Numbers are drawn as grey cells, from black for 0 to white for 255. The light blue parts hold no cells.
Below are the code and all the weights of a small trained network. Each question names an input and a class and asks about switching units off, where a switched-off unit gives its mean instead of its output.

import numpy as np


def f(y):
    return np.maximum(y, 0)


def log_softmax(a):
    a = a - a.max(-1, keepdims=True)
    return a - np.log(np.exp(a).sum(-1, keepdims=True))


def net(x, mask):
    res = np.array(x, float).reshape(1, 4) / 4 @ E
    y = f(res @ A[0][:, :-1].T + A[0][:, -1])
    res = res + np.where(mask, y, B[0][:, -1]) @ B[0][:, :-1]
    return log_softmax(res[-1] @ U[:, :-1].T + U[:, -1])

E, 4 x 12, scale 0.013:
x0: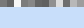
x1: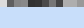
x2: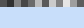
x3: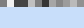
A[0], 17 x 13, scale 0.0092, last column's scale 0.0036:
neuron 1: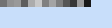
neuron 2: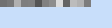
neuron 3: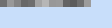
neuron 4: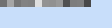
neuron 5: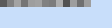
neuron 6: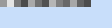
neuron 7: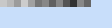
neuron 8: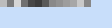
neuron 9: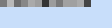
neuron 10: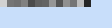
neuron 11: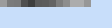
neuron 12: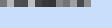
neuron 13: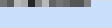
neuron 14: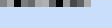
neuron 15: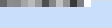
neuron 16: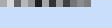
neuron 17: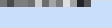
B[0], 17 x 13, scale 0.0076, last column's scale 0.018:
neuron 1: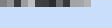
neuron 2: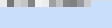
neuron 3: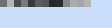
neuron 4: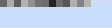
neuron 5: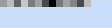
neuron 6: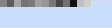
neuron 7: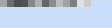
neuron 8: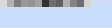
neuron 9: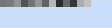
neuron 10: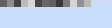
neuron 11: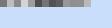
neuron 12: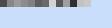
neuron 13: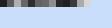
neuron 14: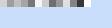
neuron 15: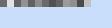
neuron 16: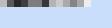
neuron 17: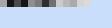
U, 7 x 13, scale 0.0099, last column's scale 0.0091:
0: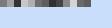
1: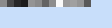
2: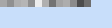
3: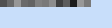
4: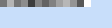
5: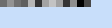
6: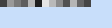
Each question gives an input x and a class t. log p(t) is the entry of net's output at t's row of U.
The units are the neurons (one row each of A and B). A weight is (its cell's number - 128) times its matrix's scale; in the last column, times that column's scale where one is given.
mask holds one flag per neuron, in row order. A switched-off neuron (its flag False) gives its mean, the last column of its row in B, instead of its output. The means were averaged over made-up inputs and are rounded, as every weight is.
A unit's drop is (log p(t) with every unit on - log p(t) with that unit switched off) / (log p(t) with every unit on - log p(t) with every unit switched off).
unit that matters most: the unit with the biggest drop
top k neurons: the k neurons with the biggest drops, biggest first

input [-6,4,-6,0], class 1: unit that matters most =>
neuron 16
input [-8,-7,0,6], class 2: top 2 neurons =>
neuron 14; neuron 10
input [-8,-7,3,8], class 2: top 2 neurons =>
neuron 14; neuron 13
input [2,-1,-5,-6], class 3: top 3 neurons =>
neuron 13; neuron 17; neuron 14
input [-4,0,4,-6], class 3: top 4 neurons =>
neuron 13; neuron 16; neuron 2; neuron 7
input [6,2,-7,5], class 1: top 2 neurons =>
neuron 16; neuron 14
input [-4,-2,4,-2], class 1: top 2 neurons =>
neuron 17; neuron 2
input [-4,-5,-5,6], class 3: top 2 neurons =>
neuron 6; neuron 12
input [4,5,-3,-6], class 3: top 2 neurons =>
neuron 13; neuron 14
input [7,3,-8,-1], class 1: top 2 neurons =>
neuron 16; neuron 14
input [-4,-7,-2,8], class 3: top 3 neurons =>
neuron 6; neuron 12; neuron 9
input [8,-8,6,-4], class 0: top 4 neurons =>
neuron 14; neuron 1; neuron 5; neuron 3
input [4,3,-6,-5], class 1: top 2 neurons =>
neuron 16; neuron 7
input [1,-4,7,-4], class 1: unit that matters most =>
neuron 17
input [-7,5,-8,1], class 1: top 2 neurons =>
neuron 16; neuron 7
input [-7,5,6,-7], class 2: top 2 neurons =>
neuron 14; neuron 16
